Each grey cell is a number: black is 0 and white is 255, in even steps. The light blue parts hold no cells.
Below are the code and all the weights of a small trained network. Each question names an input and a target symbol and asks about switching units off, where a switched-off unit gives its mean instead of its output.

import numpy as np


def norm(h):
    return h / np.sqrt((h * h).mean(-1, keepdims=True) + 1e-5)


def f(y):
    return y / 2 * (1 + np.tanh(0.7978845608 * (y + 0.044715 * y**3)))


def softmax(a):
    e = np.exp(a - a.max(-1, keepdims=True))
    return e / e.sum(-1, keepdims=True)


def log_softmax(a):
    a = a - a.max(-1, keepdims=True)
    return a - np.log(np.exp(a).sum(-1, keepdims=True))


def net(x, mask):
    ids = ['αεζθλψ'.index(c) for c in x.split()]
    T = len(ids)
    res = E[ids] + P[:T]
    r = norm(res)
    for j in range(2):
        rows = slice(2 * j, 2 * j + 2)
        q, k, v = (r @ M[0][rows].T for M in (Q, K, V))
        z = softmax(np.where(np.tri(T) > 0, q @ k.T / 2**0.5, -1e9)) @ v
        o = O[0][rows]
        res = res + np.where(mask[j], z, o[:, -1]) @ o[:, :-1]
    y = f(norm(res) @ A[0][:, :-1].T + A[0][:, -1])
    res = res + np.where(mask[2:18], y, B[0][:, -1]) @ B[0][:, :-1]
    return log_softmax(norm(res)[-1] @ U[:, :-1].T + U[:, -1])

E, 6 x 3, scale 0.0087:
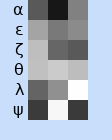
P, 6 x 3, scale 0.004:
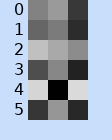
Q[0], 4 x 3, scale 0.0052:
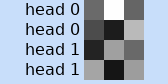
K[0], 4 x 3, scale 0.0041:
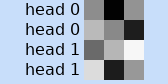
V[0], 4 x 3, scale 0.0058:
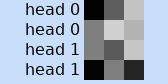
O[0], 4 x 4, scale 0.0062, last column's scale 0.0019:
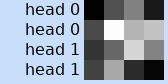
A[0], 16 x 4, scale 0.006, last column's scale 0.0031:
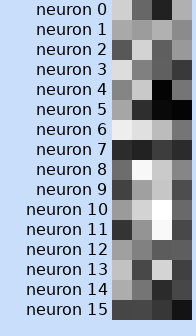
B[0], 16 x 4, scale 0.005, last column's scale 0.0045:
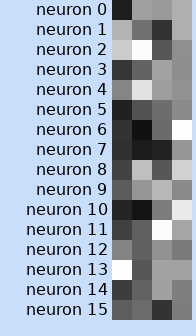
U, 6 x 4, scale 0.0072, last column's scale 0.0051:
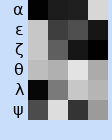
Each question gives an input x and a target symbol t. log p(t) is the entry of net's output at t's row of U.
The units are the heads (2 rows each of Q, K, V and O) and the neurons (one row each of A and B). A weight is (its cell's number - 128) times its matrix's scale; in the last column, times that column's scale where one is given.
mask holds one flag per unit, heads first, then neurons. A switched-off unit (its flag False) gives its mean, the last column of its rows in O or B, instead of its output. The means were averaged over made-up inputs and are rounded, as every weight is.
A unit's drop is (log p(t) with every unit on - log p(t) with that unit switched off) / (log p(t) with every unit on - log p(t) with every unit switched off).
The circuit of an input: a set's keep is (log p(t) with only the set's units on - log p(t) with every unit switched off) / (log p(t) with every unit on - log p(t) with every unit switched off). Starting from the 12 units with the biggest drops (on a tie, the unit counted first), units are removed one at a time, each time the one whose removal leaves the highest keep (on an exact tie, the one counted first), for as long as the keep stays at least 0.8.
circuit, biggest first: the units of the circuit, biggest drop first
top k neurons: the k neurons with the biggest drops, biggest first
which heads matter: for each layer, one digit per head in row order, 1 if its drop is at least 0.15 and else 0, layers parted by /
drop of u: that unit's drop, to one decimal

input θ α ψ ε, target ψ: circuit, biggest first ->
(head 1; neuron 4)
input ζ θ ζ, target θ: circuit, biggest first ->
(neuron 7; neuron 10)
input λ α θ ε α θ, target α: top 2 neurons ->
(neuron 6; neuron 10)
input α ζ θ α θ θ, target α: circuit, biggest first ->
(neuron 6; head 0)
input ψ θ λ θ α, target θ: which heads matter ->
10
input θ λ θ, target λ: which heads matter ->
10
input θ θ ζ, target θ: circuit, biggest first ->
(head 0)
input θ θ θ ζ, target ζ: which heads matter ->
11
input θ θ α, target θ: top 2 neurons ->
(neuron 13; neuron 7)
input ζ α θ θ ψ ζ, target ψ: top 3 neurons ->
(neuron 10; neuron 4; neuron 6)
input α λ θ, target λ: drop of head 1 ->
0.1
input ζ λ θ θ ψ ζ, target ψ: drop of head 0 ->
0.2
